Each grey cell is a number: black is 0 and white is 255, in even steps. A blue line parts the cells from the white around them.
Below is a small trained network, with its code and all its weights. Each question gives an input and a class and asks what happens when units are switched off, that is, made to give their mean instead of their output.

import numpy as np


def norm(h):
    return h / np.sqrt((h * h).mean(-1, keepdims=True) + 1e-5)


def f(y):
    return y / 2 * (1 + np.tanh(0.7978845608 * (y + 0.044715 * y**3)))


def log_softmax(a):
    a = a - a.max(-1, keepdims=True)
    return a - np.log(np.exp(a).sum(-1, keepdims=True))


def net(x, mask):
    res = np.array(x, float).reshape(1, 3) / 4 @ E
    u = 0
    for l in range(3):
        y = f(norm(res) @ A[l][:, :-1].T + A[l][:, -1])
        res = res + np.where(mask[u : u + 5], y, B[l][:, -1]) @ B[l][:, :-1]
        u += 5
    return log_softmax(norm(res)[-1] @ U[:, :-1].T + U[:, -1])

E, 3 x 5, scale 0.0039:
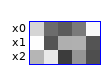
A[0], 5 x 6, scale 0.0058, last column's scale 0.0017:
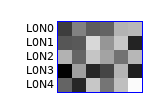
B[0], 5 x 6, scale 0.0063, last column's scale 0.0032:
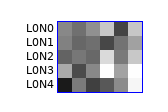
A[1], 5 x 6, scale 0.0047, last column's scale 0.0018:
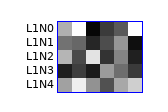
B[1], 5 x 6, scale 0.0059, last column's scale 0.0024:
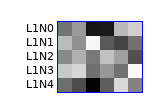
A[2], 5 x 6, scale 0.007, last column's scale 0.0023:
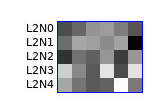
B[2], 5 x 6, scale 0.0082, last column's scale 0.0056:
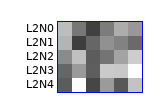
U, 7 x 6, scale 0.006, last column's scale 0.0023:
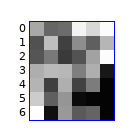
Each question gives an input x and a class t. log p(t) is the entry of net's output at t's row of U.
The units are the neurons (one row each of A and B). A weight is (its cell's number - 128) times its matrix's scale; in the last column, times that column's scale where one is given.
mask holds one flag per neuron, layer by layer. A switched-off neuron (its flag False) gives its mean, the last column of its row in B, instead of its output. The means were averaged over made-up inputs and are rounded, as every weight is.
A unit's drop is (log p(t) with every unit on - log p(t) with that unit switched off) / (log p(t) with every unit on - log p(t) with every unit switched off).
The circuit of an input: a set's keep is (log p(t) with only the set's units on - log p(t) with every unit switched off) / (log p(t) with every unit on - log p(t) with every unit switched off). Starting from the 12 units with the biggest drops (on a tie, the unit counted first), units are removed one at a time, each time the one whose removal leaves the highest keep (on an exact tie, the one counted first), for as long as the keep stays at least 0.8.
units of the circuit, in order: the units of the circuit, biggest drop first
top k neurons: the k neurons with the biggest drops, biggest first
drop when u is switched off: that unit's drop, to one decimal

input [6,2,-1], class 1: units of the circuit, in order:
L2N4, L0N3
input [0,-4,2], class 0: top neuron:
L0N3
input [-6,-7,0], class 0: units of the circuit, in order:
L0N3, L2N4, L0N4
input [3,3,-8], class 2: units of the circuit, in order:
L0N4, L2N3
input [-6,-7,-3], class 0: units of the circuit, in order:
L0N3, L2N4
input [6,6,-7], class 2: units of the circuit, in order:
L0N4, L0N3
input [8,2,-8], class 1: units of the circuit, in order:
L2N4, L0N3
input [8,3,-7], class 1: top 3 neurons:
L2N4, L0N4, L0N3
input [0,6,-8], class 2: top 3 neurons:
L0N4, L0N3, L0N2
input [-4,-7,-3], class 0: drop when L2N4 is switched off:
0.2
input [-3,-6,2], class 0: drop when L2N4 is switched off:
0.1
